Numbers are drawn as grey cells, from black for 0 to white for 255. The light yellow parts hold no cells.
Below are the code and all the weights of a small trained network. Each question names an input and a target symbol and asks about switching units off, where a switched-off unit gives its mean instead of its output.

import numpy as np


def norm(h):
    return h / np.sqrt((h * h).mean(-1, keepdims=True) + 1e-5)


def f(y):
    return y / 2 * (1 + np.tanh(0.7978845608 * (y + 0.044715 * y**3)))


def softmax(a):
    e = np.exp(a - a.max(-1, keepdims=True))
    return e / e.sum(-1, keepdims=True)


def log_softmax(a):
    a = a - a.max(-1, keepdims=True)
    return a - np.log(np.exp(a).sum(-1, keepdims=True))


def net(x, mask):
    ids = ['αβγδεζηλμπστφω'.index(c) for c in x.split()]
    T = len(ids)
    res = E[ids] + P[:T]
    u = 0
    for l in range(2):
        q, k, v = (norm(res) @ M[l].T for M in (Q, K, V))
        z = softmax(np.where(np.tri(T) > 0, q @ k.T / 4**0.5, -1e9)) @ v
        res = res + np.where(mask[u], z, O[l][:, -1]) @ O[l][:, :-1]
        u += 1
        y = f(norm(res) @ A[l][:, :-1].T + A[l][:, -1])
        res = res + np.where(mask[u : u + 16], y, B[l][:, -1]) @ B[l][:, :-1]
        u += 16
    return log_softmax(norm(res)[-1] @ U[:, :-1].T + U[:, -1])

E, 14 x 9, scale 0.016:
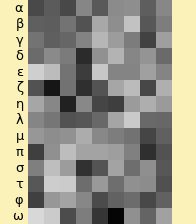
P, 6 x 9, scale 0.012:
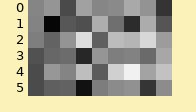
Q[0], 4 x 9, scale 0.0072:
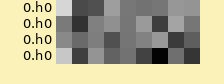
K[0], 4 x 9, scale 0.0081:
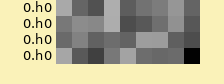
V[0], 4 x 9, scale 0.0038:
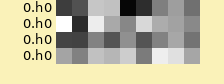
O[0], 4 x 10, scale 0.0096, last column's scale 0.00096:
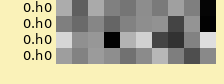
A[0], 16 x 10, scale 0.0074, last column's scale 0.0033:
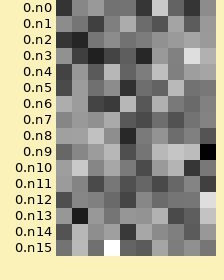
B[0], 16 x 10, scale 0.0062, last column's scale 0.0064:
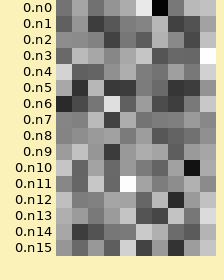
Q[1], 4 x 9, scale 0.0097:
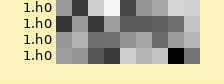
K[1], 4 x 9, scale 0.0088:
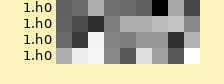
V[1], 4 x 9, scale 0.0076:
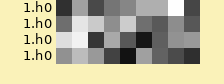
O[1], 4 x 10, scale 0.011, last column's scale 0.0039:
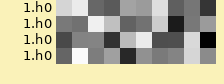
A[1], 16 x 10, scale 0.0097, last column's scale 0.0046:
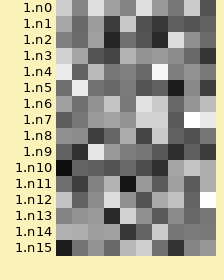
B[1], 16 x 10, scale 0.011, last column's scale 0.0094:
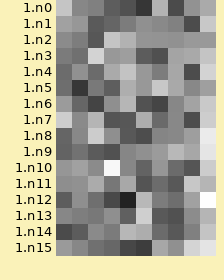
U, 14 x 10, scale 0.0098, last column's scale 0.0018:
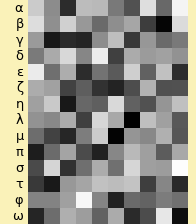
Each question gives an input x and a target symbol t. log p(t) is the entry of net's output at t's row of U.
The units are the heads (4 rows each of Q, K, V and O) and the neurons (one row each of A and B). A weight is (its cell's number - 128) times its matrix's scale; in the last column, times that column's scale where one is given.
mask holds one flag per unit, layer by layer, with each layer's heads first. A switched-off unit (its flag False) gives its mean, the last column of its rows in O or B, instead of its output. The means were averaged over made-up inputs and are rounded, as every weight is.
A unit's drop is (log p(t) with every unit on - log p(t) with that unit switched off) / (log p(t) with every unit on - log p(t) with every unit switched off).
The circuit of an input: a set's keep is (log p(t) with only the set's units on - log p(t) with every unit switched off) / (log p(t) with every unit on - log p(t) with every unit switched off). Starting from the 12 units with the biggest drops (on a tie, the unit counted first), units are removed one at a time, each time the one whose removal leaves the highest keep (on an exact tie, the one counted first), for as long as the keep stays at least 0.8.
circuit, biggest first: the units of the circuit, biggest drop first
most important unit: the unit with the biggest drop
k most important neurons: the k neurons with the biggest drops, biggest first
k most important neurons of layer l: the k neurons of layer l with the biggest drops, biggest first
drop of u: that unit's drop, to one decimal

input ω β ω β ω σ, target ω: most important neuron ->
(0.n15)
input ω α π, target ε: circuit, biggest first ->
(1.h0; 1.n0; 1.n15)
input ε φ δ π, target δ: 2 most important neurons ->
(1.n3; 1.n8)
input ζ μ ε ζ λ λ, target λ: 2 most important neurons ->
(1.n3; 0.n3)
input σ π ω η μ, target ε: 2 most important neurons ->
(1.n7; 1.n0)
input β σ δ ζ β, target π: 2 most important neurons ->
(0.n3; 1.n12)
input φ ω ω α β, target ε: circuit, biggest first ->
(1.n7; 1.n15)
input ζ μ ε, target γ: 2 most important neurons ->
(1.n12; 0.n13)
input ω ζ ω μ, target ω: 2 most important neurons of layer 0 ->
(0.n15; 0.n9)
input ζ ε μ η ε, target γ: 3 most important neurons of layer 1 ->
(1.n12; 1.n6; 1.n10)
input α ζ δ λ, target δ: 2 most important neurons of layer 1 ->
(1.n3; 1.n8)
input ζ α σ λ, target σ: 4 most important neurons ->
(0.n14; 1.n5; 1.n12; 1.n13)
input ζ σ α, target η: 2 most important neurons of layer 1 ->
(1.n12; 1.n3)
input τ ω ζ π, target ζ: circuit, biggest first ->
(1.h0)
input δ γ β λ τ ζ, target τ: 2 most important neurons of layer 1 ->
(1.n14; 1.n4)
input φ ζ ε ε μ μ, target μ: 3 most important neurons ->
(0.n10; 0.n15; 1.n9)
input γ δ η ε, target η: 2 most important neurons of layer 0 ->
(0.n9; 0.n6)
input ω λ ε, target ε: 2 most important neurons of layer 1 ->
(1.n7; 1.n0)
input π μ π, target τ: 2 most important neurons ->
(1.n12; 0.n15)
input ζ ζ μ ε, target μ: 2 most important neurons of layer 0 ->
(0.n15; 0.n6)
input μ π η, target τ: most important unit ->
0.h0
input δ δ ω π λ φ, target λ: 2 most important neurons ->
(0.n10; 1.n3)
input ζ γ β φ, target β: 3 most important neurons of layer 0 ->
(0.n13; 0.n12; 0.n15)
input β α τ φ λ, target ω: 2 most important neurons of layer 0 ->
(0.n12; 0.n10)
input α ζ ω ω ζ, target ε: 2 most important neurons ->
(1.n7; 0.n3)
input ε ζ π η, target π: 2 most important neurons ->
(1.n12; 0.n14)
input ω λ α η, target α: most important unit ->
1.h0
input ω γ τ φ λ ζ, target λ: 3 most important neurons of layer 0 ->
(0.n10; 0.n3; 0.n13)
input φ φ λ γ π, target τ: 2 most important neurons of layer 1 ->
(1.n12; 1.n15)
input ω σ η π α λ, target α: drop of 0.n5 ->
0.1
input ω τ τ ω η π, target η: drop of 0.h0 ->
0.0
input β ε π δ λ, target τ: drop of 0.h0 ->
0.1
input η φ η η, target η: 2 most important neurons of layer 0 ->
(0.n3; 0.n6)
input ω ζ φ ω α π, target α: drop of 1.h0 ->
0.6
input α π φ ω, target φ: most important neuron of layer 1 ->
(1.n10)
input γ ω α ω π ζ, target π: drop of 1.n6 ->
0.2
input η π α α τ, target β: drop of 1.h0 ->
0.2
